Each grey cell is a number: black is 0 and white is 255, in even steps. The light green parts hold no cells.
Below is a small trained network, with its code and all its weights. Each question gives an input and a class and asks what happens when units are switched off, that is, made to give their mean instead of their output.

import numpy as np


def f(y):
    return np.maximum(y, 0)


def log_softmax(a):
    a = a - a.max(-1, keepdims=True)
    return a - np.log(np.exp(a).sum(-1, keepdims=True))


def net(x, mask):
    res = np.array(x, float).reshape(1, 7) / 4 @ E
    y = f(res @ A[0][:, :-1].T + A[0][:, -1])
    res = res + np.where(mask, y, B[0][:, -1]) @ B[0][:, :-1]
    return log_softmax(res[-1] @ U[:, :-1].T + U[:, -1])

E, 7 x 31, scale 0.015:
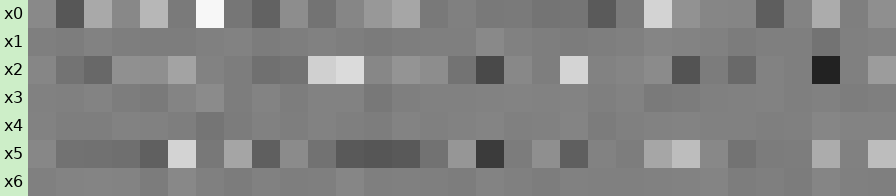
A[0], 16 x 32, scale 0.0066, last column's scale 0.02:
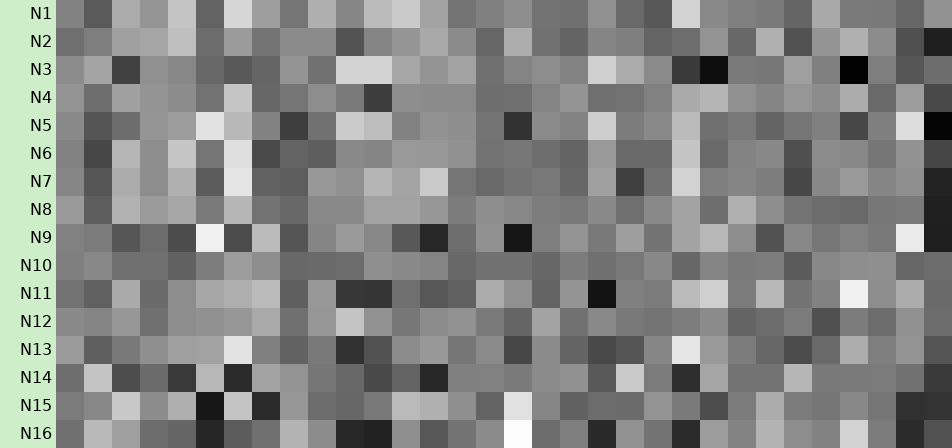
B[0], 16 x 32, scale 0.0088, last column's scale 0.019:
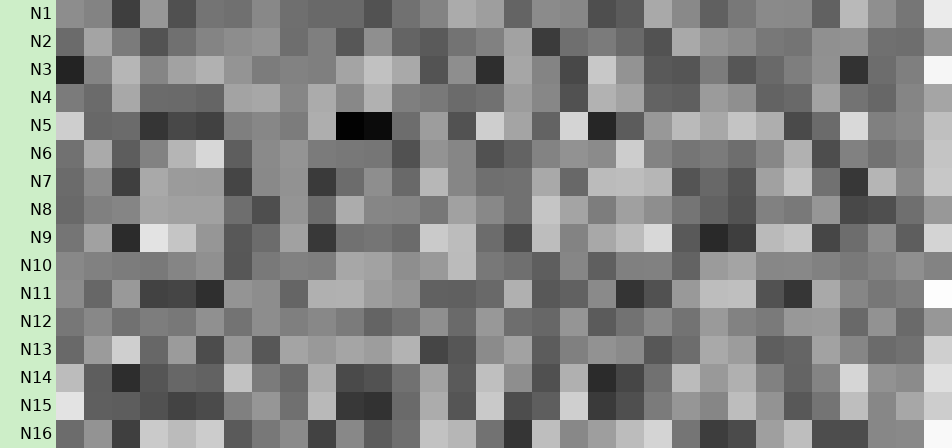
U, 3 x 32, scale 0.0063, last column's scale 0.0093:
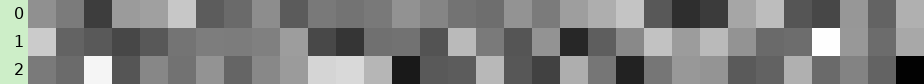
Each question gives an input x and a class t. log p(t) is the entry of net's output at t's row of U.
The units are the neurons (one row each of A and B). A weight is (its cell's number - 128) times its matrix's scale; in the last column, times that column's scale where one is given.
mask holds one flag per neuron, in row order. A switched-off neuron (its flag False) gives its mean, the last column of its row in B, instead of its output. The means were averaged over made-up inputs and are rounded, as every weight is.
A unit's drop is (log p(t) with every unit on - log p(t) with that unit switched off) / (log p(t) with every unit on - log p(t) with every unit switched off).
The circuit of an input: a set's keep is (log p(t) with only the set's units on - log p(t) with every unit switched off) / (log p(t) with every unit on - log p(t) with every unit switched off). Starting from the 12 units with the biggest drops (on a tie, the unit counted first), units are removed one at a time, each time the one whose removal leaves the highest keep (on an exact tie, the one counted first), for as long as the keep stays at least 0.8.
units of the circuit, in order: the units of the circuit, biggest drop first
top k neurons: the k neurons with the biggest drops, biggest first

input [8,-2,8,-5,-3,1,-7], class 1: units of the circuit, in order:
N5
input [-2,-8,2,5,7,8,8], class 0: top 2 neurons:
N9, N15
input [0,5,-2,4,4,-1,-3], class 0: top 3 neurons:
N14, N5, N15
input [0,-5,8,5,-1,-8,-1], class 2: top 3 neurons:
N3, N16, N9
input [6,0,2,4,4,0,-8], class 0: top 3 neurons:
N7, N14, N15
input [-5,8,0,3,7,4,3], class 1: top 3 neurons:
N14, N16, N3
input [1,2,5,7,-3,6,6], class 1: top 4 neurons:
N5, N16, N3, N7
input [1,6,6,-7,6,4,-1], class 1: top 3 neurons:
N5, N16, N7
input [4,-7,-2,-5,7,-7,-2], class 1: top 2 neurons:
N15, N9
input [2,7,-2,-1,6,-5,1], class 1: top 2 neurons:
N15, N9
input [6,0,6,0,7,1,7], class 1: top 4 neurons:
N5, N16, N9, N3
